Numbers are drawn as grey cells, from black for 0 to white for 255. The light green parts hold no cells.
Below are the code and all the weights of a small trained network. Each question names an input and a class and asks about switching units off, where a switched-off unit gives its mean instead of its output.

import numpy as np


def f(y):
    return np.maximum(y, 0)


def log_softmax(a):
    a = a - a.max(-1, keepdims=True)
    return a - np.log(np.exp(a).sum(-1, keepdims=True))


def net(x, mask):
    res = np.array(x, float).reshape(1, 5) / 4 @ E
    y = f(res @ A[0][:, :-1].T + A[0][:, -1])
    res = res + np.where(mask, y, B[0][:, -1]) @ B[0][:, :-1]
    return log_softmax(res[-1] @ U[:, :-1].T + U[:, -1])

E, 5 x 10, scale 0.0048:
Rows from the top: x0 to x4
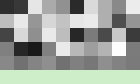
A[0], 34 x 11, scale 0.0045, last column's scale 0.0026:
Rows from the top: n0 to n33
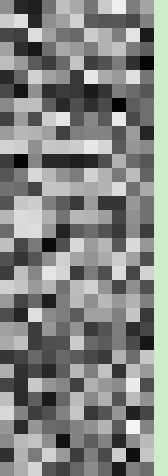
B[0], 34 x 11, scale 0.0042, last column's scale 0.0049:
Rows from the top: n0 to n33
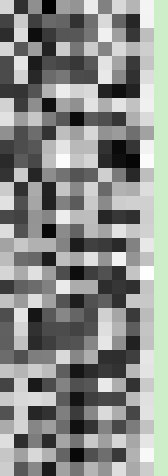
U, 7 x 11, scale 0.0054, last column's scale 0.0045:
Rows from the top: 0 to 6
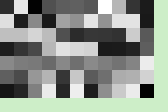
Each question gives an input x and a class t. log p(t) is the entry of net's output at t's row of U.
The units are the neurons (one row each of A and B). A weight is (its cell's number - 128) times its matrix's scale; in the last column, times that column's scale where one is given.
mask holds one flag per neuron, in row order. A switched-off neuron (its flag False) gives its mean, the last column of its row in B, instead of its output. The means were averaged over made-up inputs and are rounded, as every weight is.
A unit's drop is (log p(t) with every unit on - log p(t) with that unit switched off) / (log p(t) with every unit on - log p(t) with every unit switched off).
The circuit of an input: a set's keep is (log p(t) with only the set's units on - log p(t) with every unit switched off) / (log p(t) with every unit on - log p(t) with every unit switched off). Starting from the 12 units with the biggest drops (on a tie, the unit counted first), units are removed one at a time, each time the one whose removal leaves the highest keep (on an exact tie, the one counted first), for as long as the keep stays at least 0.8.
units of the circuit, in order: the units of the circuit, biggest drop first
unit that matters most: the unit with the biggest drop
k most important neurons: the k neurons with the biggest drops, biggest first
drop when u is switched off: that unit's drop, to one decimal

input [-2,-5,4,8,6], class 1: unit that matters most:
n0
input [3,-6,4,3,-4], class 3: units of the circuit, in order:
n11; n6
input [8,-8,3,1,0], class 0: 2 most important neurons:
n27; n5
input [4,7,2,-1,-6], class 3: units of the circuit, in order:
n10; n15
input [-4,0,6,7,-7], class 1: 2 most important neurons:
n0; n13
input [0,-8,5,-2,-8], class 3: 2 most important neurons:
n11; n6
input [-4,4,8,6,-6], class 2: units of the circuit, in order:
n19; n8
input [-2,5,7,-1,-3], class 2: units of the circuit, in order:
n19; n32
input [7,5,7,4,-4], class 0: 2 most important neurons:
n5; n12
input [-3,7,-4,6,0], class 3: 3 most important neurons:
n10; n20; n7
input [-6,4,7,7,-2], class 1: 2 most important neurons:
n13; n0
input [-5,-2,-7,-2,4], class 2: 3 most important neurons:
n26; n28; n17
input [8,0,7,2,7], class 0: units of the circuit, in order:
n5; n27
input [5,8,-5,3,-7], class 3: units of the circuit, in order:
n10
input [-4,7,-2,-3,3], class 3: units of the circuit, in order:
n10; n15
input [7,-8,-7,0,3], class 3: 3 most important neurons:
n11; n6; n25
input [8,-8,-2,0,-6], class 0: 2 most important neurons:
n27; n22
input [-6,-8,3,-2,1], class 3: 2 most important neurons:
n6; n11
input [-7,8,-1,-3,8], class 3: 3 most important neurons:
n10; n15; n20
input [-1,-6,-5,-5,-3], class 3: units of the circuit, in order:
n6
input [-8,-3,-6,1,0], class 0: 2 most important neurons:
n29; n4
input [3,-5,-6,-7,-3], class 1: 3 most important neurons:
n7; n31; n33
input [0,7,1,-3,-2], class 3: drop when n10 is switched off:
0.1
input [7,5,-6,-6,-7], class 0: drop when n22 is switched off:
0.2
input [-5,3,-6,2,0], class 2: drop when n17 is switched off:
0.2
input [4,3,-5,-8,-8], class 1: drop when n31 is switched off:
0.1
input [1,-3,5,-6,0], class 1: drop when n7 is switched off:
0.2
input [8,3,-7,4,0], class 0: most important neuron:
n2
